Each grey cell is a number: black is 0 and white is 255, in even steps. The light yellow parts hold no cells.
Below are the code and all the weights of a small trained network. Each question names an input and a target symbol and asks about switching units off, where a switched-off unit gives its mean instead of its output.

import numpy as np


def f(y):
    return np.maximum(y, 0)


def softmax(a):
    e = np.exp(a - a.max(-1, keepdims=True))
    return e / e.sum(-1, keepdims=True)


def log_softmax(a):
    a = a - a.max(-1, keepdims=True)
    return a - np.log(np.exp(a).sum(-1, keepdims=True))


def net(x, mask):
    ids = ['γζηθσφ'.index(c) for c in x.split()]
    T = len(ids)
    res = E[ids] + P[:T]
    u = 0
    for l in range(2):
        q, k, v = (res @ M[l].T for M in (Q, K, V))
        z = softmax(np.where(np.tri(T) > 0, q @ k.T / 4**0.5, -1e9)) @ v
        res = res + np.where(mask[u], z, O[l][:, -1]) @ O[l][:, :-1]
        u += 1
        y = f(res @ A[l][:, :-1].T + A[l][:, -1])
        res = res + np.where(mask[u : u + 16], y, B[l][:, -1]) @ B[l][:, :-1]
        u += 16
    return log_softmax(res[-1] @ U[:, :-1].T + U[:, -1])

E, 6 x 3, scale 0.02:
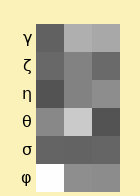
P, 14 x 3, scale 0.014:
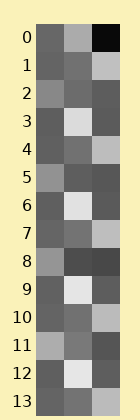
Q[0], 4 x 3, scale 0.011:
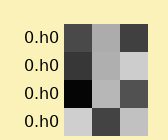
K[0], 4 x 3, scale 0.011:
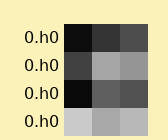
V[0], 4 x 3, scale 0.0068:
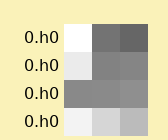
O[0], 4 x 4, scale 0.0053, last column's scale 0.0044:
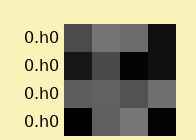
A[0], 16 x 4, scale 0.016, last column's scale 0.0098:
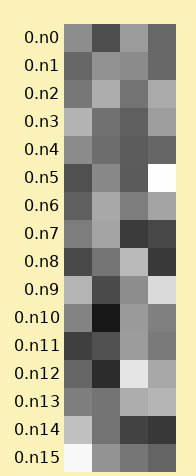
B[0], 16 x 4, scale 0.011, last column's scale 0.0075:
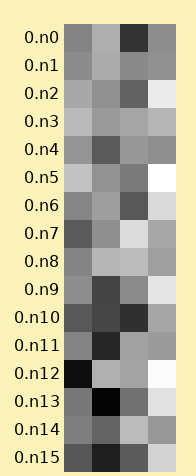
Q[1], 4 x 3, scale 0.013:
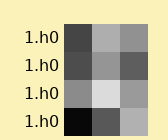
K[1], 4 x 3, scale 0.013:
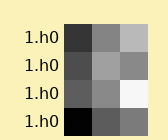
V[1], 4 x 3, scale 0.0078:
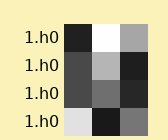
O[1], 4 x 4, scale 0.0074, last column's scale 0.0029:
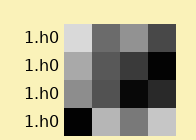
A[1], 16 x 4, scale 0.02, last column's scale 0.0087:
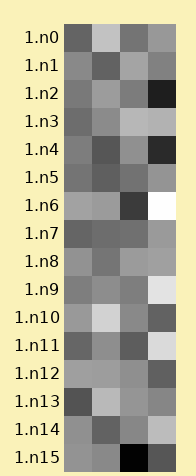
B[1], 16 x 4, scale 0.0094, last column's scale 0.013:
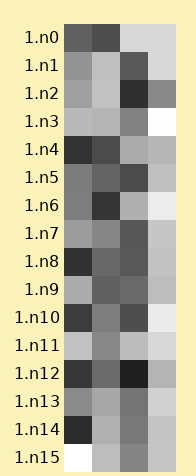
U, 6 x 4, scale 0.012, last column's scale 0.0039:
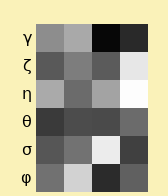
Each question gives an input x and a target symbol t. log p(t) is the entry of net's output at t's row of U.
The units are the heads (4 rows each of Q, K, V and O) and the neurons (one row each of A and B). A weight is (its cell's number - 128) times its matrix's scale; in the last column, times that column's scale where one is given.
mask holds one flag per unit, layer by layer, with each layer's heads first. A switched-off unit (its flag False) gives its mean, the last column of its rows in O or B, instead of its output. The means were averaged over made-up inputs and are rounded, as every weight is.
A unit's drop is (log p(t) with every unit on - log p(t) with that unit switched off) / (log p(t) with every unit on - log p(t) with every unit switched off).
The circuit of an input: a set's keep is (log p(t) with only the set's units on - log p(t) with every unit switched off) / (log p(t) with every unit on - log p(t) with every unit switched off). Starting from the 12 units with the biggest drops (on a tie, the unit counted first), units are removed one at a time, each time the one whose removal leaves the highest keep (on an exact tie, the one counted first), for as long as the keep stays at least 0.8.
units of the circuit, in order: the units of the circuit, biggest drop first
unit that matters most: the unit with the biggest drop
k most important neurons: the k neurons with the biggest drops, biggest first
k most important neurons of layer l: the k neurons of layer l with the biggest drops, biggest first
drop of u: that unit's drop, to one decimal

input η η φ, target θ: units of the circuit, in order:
[0.h0]
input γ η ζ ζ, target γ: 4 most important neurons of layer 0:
[0.n12 0.n15 0.n13 0.n6]
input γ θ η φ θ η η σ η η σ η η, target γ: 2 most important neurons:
[0.n15 1.n15]
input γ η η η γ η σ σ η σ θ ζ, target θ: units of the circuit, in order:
[0.n15 1.n3]
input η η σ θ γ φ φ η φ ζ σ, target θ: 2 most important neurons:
[0.n10 0.n12]
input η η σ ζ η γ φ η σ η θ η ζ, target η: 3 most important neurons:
[0.n12 1.n6 0.n15]
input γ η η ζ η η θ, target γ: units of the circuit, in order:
[1.h0 0.n2]
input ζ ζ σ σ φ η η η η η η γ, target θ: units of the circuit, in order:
[0.n15 1.n15]
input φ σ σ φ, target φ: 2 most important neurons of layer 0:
[0.n7 0.n15]
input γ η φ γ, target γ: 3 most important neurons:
[0.n12 0.n6 1.n15]
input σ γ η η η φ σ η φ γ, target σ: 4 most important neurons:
[1.n0 0.n12 0.n3 0.n15]
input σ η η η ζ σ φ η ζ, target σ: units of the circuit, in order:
[1.h0 0.n3]
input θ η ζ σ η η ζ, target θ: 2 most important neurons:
[0.n7 0.n5]
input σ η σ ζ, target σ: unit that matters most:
1.n0
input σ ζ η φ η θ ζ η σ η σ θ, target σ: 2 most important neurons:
[0.n15 0.n7]
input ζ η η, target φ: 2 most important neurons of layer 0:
[0.n13 0.n9]
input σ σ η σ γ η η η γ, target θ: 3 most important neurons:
[0.n7 0.n15 0.n12]
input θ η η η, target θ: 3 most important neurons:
[0.n7 0.n5 1.n6]
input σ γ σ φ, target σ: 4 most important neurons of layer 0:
[0.n5 0.n12 0.n3 0.n7]
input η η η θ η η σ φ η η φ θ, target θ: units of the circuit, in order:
[0.n15]
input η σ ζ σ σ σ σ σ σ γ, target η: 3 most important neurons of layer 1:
[1.n6 1.n15 1.n0]
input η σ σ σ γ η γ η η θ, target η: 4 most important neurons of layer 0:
[0.n15 0.n12 0.n2 0.n6]
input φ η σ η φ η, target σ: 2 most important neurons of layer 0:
[0.n12 0.n10]
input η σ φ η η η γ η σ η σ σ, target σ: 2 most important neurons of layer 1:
[1.n0 1.n11]
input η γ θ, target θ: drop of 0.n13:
-0.1
